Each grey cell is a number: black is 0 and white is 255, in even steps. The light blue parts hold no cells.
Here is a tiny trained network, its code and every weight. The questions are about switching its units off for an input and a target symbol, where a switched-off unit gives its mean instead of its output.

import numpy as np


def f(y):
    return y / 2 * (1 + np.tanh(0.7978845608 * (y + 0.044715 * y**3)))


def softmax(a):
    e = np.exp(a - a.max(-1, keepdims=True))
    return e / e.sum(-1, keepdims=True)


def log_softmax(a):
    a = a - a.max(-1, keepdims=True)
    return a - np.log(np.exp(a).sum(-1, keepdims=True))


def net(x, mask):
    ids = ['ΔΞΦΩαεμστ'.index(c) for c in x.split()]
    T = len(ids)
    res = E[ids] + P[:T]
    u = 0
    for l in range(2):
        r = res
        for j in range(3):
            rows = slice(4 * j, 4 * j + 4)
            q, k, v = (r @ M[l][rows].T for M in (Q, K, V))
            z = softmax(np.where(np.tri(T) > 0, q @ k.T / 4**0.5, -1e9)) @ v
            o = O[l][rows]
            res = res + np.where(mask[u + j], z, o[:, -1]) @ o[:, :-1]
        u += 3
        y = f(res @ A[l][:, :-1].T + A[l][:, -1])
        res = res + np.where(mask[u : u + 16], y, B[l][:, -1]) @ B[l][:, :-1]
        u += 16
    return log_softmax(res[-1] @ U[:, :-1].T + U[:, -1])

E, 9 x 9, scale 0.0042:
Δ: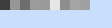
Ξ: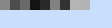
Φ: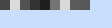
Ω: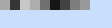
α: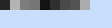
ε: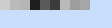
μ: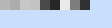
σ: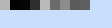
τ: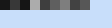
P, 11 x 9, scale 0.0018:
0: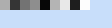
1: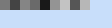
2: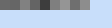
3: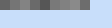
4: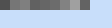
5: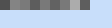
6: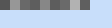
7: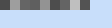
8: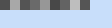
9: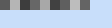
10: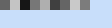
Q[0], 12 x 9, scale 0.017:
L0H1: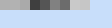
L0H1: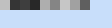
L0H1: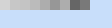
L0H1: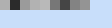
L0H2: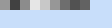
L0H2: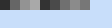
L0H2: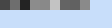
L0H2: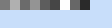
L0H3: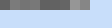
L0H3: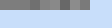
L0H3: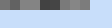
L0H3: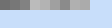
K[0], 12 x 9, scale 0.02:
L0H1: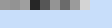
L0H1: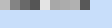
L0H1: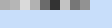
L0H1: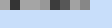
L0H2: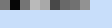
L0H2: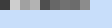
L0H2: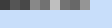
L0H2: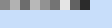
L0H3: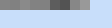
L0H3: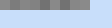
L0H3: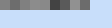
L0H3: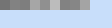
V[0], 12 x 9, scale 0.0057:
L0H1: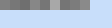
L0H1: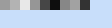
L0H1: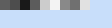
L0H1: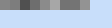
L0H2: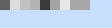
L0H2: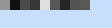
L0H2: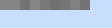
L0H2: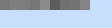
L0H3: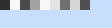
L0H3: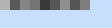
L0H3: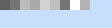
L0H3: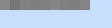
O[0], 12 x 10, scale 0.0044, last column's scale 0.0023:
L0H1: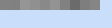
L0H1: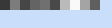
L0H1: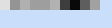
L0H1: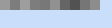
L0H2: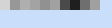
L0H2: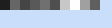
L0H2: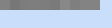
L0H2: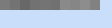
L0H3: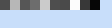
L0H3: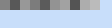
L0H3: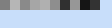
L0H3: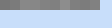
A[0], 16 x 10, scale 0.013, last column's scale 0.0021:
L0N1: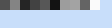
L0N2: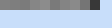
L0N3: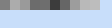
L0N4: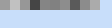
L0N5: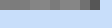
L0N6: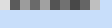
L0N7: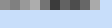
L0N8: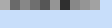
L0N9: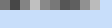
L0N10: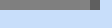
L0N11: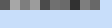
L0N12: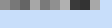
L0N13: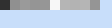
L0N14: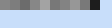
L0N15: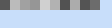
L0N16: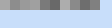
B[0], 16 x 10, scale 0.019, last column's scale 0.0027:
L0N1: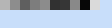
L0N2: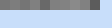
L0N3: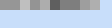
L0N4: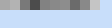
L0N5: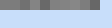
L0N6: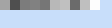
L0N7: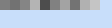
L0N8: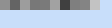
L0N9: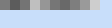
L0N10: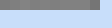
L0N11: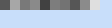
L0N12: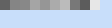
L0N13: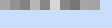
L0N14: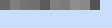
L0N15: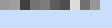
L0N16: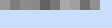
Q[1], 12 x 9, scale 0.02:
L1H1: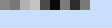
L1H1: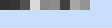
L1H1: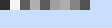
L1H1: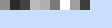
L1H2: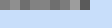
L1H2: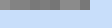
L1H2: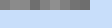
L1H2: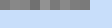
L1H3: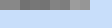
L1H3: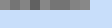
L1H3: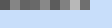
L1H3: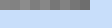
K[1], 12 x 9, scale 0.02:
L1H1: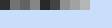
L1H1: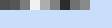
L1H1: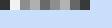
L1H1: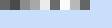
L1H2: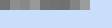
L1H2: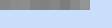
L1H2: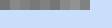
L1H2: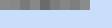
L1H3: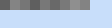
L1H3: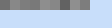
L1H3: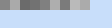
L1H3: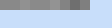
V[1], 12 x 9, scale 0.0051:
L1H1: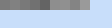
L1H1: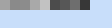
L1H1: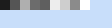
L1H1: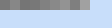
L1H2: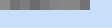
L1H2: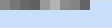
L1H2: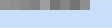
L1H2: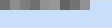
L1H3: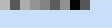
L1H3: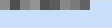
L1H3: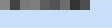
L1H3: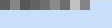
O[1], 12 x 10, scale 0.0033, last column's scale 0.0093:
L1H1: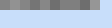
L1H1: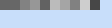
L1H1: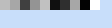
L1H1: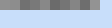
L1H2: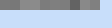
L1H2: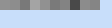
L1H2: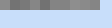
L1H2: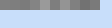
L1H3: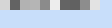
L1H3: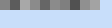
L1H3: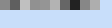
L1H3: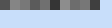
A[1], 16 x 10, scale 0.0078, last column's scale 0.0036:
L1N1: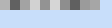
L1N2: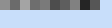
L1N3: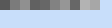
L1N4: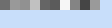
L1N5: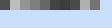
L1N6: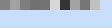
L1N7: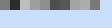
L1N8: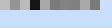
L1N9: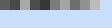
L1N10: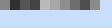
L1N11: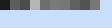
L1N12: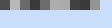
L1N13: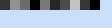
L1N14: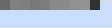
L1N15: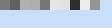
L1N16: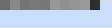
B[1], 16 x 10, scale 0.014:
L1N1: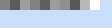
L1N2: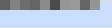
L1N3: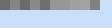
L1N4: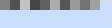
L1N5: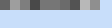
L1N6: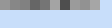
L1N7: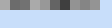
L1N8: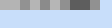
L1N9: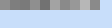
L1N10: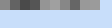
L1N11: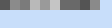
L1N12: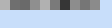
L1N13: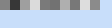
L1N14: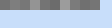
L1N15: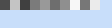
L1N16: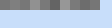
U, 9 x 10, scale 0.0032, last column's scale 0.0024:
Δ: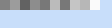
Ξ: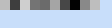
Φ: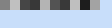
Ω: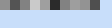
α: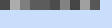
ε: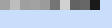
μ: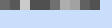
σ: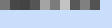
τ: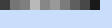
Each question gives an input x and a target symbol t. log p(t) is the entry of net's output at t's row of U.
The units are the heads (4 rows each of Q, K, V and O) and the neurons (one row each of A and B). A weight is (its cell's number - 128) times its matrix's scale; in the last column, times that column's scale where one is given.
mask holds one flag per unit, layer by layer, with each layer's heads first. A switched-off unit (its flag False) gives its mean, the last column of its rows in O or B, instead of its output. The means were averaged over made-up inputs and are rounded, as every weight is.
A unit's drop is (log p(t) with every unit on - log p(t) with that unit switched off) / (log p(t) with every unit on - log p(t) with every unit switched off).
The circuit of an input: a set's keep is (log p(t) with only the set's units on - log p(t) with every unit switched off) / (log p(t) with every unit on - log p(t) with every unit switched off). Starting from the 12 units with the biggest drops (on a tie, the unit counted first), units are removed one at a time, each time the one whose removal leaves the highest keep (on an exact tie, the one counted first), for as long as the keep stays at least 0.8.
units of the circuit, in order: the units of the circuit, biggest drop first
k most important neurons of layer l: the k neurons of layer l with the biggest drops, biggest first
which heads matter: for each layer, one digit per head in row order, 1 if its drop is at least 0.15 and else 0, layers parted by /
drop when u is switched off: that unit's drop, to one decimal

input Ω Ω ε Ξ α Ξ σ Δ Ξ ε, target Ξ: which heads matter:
011 / 100
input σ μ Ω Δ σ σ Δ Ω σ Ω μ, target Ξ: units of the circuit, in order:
[L1N15]
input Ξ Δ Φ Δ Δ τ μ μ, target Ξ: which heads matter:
110 / 000
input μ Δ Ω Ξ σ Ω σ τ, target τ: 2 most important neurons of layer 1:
[L1N11 L1N6]
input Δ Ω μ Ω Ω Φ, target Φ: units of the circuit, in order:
[L1N12 L0N4 L0N9 L1N1]
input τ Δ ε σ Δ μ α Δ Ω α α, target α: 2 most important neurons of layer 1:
[L1N5 L1N15]
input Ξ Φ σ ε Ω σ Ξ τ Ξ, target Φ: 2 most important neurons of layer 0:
[L0N1 L0N6]
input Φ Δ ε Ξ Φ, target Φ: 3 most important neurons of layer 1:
[L1N1 L1N12 L1N13]
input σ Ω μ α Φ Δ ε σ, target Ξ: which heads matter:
111 / 100
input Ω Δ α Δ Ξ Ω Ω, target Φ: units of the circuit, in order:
[L0H1 L0N1 L0H2 L1N1]
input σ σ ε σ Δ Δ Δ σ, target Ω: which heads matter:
011 / 101
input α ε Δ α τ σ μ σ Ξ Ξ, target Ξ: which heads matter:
010 / 000
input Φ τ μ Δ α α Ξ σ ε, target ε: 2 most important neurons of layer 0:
[L0N4 L0N3]
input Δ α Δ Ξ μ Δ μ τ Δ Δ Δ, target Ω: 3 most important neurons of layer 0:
[L0N15 L0N6 L0N12]
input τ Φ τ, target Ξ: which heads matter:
101 / 100
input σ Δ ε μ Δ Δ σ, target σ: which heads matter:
100 / 000
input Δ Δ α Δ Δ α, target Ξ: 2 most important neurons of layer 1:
[L1N15 L1N5]
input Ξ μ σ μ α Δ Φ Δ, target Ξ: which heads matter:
011 / 000
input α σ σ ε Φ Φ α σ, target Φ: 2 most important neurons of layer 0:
[L0N1 L0N13]
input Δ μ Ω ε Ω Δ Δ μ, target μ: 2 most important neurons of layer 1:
[L1N4 L1N2]
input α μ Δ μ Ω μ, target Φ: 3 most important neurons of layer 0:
[L0N1 L0N6 L0N13]
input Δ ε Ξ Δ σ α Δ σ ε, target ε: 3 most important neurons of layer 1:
[L1N8 L1N1 L1N4]
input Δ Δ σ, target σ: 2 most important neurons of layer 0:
[L0N6 L0N3]
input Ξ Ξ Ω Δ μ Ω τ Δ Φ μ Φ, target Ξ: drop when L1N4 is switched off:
0.2
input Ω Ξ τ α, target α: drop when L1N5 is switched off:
0.6
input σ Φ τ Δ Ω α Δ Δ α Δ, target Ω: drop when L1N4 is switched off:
0.1
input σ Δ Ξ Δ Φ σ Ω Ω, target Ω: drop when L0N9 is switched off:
0.1
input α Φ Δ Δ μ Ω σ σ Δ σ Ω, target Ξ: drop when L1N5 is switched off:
0.0
